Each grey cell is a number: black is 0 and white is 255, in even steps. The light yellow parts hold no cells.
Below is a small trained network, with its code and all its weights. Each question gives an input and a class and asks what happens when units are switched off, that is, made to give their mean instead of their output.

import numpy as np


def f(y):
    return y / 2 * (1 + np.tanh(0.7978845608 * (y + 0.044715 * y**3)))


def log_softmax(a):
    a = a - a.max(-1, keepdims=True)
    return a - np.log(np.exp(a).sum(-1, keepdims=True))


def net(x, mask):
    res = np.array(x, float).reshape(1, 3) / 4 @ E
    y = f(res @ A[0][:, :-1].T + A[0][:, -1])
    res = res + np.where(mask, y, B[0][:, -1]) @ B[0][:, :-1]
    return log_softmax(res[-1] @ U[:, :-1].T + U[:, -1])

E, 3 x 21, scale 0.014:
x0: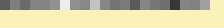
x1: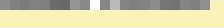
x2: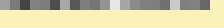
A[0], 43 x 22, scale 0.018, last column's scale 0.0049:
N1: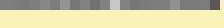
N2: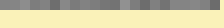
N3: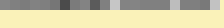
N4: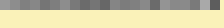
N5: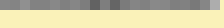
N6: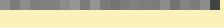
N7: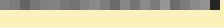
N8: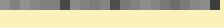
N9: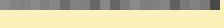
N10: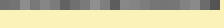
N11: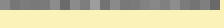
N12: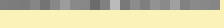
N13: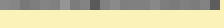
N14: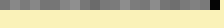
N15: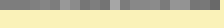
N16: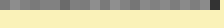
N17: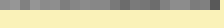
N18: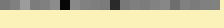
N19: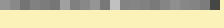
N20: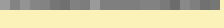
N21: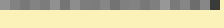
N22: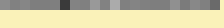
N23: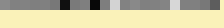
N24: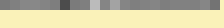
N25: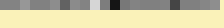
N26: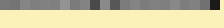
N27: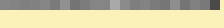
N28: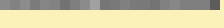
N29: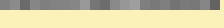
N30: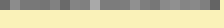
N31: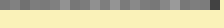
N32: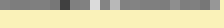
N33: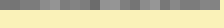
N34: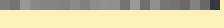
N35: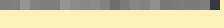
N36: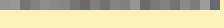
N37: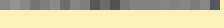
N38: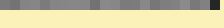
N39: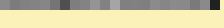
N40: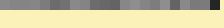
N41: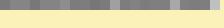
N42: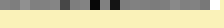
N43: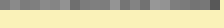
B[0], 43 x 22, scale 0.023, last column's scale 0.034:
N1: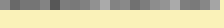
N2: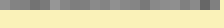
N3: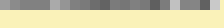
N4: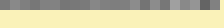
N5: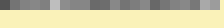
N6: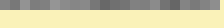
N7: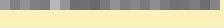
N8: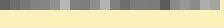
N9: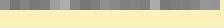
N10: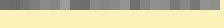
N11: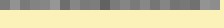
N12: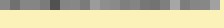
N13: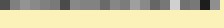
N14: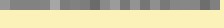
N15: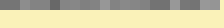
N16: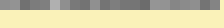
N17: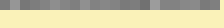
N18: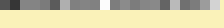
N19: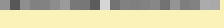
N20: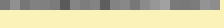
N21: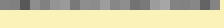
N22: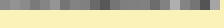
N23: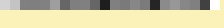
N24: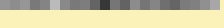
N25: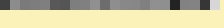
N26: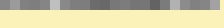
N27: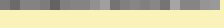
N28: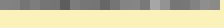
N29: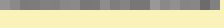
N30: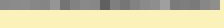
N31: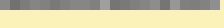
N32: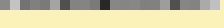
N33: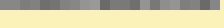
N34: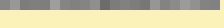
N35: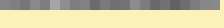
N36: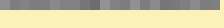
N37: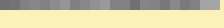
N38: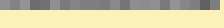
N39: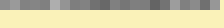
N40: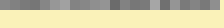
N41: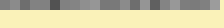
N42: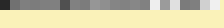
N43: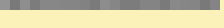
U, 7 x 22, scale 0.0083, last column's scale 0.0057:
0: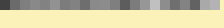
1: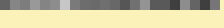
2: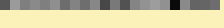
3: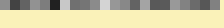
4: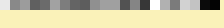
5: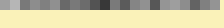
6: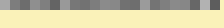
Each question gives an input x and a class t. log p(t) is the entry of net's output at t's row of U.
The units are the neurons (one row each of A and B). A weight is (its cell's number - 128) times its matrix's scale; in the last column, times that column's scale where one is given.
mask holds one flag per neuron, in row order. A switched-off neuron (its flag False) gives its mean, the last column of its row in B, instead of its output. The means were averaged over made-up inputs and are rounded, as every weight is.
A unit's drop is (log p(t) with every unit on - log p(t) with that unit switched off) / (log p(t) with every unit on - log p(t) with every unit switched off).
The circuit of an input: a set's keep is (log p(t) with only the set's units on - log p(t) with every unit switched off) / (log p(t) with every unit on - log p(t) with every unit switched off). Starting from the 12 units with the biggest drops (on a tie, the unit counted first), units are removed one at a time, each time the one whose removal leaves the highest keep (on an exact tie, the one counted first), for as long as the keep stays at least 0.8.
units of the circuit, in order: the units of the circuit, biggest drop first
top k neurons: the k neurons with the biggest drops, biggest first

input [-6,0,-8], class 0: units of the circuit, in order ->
N42
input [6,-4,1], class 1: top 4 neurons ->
N42, N23, N18, N32
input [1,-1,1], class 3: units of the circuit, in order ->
N23, N42
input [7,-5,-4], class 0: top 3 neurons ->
N23, N32, N24
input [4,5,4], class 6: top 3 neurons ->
N23, N42, N19
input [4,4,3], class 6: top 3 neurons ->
N23, N42, N25
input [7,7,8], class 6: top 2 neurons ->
N32, N23
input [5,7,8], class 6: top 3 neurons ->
N23, N19, N32
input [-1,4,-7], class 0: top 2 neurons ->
N18, N23
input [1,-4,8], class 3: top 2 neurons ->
N32, N1
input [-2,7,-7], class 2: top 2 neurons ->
N25, N42
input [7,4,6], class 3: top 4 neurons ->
N42, N23, N19, N1
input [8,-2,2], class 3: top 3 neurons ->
N23, N42, N32
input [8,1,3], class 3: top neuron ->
N42
